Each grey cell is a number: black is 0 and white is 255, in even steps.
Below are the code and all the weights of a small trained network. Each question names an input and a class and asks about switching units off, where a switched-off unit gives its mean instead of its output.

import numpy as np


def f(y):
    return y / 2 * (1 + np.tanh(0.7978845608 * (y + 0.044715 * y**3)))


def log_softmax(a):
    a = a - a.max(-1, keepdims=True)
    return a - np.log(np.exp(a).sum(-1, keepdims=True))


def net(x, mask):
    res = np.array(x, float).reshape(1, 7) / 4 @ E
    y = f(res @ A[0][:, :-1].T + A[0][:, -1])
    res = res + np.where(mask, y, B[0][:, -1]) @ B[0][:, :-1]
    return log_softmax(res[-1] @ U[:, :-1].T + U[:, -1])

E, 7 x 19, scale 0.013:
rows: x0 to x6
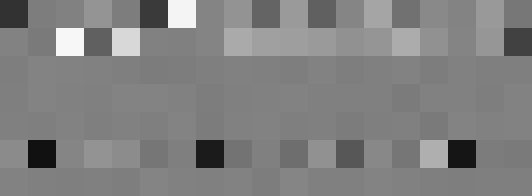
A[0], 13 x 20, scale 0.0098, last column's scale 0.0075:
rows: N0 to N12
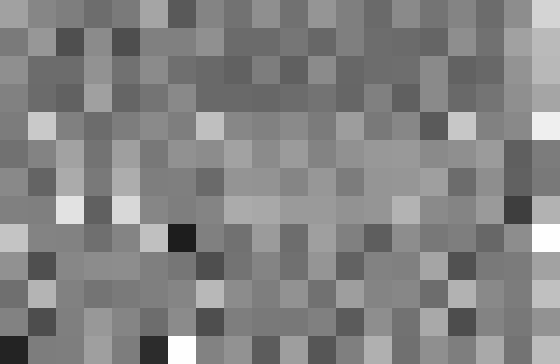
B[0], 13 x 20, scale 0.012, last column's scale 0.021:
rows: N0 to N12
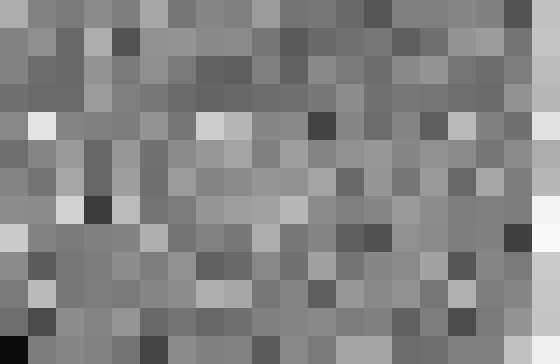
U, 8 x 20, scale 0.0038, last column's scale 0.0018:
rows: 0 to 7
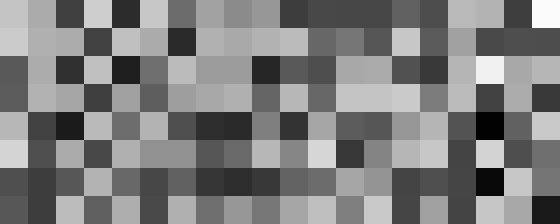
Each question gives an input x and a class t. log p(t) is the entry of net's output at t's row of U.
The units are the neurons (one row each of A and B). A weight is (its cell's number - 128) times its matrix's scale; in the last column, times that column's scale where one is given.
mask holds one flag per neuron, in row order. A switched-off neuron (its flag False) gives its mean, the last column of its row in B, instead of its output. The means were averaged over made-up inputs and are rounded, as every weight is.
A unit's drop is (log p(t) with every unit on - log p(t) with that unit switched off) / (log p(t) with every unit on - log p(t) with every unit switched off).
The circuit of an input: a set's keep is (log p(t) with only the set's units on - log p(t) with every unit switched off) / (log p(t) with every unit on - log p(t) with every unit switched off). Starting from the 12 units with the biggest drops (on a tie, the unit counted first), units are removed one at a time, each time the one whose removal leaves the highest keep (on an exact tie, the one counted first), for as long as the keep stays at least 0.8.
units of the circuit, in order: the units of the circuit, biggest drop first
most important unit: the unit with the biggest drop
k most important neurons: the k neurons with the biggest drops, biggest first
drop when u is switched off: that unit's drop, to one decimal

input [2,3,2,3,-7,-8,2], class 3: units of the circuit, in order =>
[N8]
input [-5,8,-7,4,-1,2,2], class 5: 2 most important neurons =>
[N4, N6]
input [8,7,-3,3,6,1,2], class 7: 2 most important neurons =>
[N4, N6]
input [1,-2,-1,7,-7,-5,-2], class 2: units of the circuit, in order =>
[N8, N7]
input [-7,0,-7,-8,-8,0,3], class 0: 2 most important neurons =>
[N7, N11]
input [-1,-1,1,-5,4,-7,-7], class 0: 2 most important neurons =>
[N7, N12]
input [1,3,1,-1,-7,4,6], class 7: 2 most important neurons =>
[N8, N0]
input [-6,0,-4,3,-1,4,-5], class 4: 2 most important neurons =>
[N7, N2]
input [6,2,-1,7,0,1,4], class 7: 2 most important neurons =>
[N4, N10]
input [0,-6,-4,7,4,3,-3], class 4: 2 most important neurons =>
[N12, N2]
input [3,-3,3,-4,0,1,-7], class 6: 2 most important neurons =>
[N4, N10]
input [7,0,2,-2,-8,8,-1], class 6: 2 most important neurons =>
[N7, N3]
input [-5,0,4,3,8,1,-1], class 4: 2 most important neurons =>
[N7, N4]
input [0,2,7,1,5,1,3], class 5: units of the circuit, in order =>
[N4]
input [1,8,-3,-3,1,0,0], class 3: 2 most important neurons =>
[N8, N5]
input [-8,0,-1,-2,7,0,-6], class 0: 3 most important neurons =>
[N7, N11, N0]
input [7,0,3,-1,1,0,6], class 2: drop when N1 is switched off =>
-0.1
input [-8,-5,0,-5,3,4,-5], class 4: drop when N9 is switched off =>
0.0
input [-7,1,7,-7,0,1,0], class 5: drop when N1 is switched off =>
0.1
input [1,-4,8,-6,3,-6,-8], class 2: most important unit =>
N8
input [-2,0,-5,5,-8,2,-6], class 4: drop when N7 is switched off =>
0.5
